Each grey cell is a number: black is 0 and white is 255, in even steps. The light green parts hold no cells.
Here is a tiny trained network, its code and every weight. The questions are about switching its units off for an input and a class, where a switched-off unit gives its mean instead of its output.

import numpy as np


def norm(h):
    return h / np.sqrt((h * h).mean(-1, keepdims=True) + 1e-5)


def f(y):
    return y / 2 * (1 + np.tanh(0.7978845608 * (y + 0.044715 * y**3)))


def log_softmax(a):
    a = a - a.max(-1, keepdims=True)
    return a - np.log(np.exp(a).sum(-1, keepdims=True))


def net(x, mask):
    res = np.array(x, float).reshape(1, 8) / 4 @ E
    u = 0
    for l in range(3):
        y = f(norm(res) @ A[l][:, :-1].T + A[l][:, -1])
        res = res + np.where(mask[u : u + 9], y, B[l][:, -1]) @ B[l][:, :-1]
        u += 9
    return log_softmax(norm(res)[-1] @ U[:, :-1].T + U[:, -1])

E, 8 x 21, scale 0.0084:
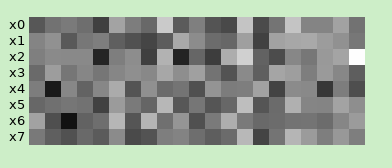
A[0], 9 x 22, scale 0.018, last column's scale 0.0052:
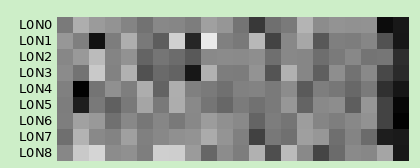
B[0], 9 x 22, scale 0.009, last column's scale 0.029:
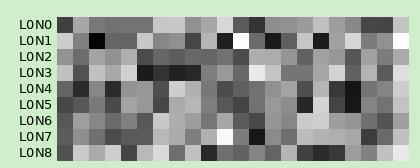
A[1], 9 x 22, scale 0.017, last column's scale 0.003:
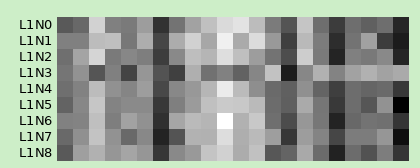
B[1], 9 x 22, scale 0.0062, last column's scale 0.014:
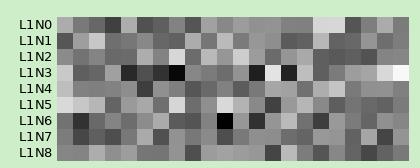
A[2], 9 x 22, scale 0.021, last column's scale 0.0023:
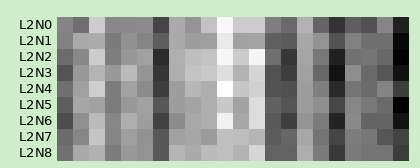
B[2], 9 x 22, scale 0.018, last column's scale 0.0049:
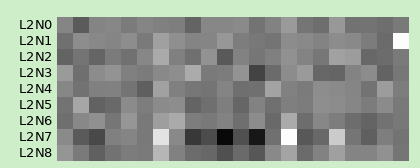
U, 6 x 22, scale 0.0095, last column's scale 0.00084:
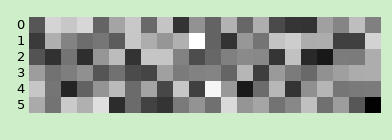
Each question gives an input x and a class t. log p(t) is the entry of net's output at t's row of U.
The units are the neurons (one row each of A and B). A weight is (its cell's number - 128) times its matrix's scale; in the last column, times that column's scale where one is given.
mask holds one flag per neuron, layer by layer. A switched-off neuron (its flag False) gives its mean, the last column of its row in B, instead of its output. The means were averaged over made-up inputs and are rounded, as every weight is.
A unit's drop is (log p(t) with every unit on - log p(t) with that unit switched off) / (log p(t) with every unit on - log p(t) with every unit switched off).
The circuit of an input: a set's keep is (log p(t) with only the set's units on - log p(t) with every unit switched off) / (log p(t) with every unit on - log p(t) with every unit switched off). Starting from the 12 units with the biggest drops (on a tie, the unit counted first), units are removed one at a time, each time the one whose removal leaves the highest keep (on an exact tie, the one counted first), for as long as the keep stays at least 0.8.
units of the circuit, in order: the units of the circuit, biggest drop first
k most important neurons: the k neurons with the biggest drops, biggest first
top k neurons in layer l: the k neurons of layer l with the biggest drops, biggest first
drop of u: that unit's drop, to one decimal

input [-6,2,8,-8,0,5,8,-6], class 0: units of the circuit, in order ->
[L0N1 L0N4]
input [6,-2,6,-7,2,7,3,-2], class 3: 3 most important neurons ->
[L1N3 L0N4 L0N8]
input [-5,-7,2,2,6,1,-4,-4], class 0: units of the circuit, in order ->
[L0N8]
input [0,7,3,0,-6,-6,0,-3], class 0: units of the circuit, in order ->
[L0N1 L0N7]
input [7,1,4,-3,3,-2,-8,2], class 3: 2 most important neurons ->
[L0N1 L0N8]
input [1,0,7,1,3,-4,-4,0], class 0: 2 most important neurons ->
[L0N1 L0N3]
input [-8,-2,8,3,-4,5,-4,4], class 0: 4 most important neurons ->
[L0N3 L0N1 L0N7 L0N5]
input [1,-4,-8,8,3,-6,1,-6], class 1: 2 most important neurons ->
[L0N7 L0N0]
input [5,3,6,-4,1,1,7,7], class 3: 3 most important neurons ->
[L1N3 L0N1 L0N4]
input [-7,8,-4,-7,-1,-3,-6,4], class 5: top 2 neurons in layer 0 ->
[L0N3 L0N2]
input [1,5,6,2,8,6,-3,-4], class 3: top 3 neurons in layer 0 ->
[L0N4 L0N8 L0N1]
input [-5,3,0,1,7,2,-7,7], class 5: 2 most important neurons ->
[L0N3 L0N8]
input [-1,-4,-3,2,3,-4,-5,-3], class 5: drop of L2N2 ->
0.0
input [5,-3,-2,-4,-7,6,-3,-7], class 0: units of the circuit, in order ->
[L0N8]
